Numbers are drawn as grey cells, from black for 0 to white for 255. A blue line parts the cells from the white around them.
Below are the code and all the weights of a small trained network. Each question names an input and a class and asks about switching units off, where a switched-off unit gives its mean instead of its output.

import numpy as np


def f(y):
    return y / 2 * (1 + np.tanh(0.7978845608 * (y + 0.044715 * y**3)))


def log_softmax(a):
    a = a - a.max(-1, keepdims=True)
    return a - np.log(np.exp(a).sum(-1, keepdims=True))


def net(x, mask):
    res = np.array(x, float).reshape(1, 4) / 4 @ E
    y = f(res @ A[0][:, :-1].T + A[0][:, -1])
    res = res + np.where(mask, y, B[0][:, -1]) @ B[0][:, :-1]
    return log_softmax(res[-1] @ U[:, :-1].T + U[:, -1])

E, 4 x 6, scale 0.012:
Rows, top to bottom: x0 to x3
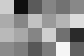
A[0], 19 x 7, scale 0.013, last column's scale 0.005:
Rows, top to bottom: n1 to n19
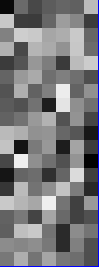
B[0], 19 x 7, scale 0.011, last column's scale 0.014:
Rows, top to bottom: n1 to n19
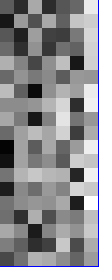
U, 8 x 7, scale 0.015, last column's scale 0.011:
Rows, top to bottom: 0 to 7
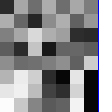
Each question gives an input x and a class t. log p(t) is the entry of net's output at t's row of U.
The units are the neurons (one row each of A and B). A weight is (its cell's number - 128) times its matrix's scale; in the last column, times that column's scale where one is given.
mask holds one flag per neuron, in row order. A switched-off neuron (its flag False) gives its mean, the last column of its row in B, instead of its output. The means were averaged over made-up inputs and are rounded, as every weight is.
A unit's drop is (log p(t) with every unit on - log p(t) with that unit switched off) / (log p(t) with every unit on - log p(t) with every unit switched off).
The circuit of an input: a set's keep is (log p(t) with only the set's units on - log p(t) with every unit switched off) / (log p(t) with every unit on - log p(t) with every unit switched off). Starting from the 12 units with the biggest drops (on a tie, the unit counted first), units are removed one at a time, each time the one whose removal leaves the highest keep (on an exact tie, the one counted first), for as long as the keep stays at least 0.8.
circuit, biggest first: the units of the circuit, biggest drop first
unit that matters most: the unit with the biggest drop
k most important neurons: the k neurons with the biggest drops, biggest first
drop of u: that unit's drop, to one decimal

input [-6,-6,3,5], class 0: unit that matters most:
n14
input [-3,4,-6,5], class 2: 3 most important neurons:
[n13; n8; n17]
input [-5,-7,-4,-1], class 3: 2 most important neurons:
[n1; n11]
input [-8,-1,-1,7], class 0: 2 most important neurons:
[n14; n12]
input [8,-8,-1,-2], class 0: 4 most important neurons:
[n11; n2; n4; n3]
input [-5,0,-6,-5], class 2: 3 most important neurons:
[n13; n5; n7]
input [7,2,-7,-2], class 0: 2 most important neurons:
[n11; n2]
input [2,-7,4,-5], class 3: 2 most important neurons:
[n16; n7]
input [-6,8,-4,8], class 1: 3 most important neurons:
[n7; n8; n1]
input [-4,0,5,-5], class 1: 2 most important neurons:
[n17; n13]
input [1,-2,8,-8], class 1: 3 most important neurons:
[n17; n18; n9]
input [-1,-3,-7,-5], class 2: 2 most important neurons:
[n13; n7]
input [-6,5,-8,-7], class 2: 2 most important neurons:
[n13; n5]
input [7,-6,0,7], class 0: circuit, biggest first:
[n2]
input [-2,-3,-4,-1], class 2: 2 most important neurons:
[n13; n3]
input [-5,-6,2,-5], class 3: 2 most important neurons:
[n1; n7]
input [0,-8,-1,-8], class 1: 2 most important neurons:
[n17; n5]
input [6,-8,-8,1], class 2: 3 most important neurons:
[n13; n8; n3]
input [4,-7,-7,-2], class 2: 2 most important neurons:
[n13; n5]
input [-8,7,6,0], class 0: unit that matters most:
n12
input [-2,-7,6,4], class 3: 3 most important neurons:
[n16; n13; n8]
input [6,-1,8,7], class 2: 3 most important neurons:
[n15; n10; n17]
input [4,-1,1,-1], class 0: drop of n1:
0.0
